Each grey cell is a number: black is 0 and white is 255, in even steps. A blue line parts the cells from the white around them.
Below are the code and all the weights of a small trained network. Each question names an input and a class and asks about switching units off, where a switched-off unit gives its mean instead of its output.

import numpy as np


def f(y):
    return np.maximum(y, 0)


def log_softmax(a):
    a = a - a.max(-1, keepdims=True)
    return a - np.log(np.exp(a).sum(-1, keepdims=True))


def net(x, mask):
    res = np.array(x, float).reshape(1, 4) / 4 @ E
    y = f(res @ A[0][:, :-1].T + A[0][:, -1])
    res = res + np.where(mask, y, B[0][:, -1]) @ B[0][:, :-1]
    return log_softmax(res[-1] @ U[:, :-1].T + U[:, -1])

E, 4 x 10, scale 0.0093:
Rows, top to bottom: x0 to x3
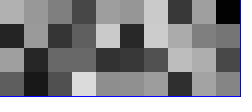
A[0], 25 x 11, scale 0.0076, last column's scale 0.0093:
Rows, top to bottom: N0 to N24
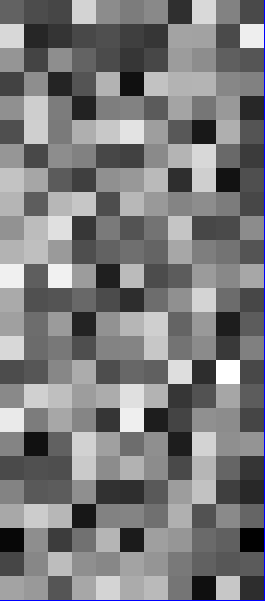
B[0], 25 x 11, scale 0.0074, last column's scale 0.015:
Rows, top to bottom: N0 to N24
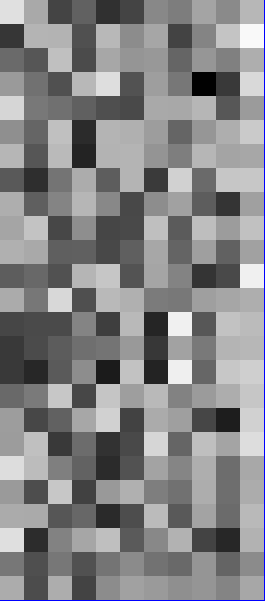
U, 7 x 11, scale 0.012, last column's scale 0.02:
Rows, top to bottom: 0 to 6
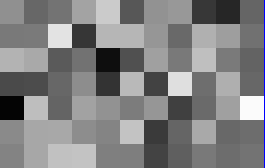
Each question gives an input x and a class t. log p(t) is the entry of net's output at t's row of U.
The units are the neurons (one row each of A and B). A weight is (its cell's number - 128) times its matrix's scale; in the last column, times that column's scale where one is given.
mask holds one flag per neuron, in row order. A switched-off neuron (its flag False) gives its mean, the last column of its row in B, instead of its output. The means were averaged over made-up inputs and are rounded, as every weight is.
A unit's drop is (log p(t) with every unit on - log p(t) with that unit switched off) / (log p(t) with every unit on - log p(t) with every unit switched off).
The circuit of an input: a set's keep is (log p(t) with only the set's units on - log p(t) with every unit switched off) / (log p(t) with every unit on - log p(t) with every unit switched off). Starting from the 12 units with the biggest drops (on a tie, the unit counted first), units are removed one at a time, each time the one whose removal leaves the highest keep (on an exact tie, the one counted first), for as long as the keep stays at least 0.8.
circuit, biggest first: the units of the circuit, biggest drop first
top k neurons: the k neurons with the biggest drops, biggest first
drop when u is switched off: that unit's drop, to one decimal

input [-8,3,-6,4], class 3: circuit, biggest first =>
(N15)
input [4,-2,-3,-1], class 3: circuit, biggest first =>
(N13 N7)
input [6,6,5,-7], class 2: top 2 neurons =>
(N9 N21)
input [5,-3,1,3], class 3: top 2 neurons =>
(N7 N13)
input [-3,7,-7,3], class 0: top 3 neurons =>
(N3 N22 N1)
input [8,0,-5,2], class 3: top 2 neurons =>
(N13 N7)
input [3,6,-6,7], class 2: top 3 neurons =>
(N18 N0 N19)
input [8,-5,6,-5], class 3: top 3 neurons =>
(N13 N7 N14)
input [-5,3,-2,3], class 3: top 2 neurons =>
(N15 N1)
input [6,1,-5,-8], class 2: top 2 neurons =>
(N21 N9)
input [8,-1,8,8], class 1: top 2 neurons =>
(N1 N12)
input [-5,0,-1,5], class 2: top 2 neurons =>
(N18 N7)
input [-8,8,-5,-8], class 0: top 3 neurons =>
(N3 N22 N18)
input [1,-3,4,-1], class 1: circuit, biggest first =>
(N1)
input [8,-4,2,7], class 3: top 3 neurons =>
(N7 N13 N14)
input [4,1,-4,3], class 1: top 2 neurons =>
(N15 N16)
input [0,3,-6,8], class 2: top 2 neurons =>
(N18 N0)
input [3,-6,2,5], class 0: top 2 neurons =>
(N11 N17)
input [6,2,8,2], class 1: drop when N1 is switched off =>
0.1
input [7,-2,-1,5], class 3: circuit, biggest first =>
(N7)
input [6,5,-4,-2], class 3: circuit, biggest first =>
(N13 N7)
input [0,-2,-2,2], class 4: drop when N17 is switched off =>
0.2
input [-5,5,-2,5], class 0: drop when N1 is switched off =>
0.3
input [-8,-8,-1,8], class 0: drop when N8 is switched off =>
0.4
